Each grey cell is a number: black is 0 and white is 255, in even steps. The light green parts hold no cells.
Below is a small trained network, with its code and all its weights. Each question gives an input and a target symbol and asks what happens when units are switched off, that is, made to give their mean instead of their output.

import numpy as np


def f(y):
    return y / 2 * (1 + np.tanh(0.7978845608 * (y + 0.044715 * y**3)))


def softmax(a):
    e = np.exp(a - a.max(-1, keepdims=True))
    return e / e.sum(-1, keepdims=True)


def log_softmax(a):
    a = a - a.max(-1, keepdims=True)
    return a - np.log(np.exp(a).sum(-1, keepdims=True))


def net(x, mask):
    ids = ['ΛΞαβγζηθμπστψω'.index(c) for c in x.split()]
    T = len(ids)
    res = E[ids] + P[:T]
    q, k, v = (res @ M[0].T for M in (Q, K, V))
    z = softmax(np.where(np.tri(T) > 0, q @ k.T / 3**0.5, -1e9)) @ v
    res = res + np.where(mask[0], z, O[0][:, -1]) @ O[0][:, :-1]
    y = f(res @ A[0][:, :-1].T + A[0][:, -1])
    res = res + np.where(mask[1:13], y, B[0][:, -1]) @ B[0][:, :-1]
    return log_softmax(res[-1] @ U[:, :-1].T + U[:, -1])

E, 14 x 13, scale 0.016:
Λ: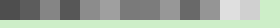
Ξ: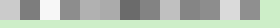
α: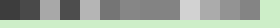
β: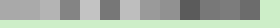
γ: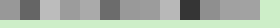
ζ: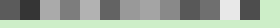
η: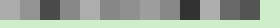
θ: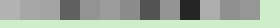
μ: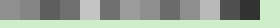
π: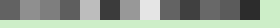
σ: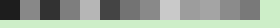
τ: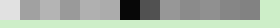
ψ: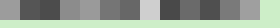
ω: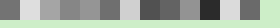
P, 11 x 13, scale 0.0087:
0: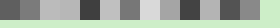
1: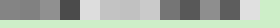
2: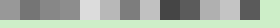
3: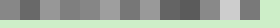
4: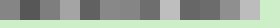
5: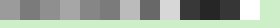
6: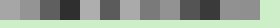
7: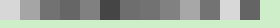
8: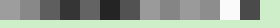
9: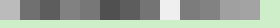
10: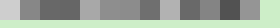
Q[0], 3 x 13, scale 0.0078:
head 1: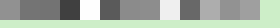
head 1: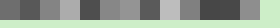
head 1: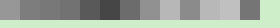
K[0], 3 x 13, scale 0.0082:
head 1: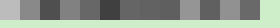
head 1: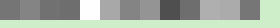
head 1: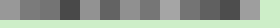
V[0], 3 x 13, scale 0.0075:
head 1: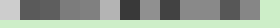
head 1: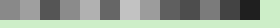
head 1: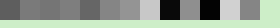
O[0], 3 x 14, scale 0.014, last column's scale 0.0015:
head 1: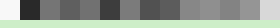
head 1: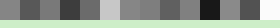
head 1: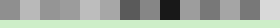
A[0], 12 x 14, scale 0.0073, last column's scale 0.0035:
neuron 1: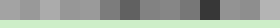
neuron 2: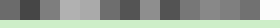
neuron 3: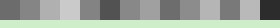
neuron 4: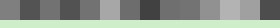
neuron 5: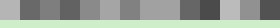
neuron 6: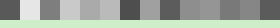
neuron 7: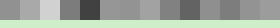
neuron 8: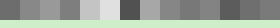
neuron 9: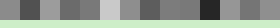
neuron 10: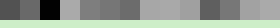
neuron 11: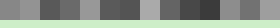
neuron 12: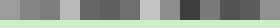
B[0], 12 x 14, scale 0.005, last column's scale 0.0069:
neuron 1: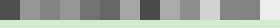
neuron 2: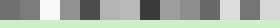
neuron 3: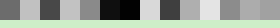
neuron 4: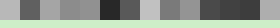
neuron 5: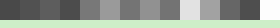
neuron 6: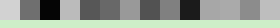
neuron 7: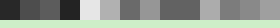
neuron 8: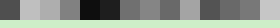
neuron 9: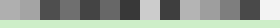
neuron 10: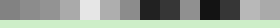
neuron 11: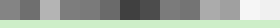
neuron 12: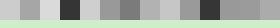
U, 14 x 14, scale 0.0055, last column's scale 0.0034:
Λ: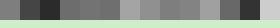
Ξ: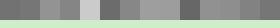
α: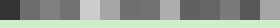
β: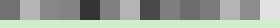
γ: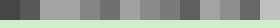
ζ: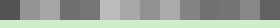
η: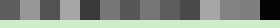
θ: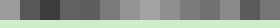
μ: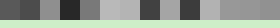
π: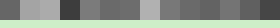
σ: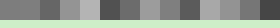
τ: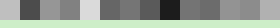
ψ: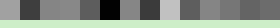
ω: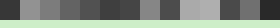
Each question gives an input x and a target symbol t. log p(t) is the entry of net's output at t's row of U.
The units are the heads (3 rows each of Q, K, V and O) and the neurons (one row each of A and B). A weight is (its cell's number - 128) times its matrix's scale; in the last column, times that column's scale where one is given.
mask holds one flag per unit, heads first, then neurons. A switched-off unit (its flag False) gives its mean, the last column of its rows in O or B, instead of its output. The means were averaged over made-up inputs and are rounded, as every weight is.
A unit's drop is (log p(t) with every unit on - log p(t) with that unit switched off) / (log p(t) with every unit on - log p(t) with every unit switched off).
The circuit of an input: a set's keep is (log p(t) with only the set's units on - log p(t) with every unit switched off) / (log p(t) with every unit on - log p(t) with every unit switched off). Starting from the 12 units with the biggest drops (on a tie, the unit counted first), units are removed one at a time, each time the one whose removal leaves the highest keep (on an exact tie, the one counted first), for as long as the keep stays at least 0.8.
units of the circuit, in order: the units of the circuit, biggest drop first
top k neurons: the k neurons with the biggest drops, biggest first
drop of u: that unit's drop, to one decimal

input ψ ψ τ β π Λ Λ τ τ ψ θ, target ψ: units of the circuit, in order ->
head 1
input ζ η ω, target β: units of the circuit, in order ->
head 1; neuron 6; neuron 8
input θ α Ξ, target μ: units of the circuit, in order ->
head 1; neuron 7
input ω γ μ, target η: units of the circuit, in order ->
head 1; neuron 6
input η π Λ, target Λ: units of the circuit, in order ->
head 1; neuron 5; neuron 9
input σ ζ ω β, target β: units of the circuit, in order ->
head 1; neuron 6; neuron 8
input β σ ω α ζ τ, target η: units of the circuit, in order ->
head 1; neuron 6; neuron 8
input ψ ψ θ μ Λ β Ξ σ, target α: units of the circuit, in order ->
head 1; neuron 10
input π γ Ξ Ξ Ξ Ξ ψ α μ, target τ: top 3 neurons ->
neuron 1; neuron 5; neuron 8
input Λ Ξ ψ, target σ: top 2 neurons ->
neuron 3; neuron 6
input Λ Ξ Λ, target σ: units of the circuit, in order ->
head 1; neuron 3
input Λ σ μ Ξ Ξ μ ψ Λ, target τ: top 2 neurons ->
neuron 4; neuron 8
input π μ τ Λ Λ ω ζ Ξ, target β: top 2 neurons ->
neuron 6; neuron 8
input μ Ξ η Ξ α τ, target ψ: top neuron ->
neuron 1
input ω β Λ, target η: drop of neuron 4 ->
0.0
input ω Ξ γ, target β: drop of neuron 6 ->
0.4
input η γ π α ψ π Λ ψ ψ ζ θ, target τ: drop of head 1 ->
1.1
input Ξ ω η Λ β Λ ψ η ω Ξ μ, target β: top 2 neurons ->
neuron 8; neuron 6
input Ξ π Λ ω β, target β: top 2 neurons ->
neuron 6; neuron 8
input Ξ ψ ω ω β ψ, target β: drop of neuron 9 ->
0.0
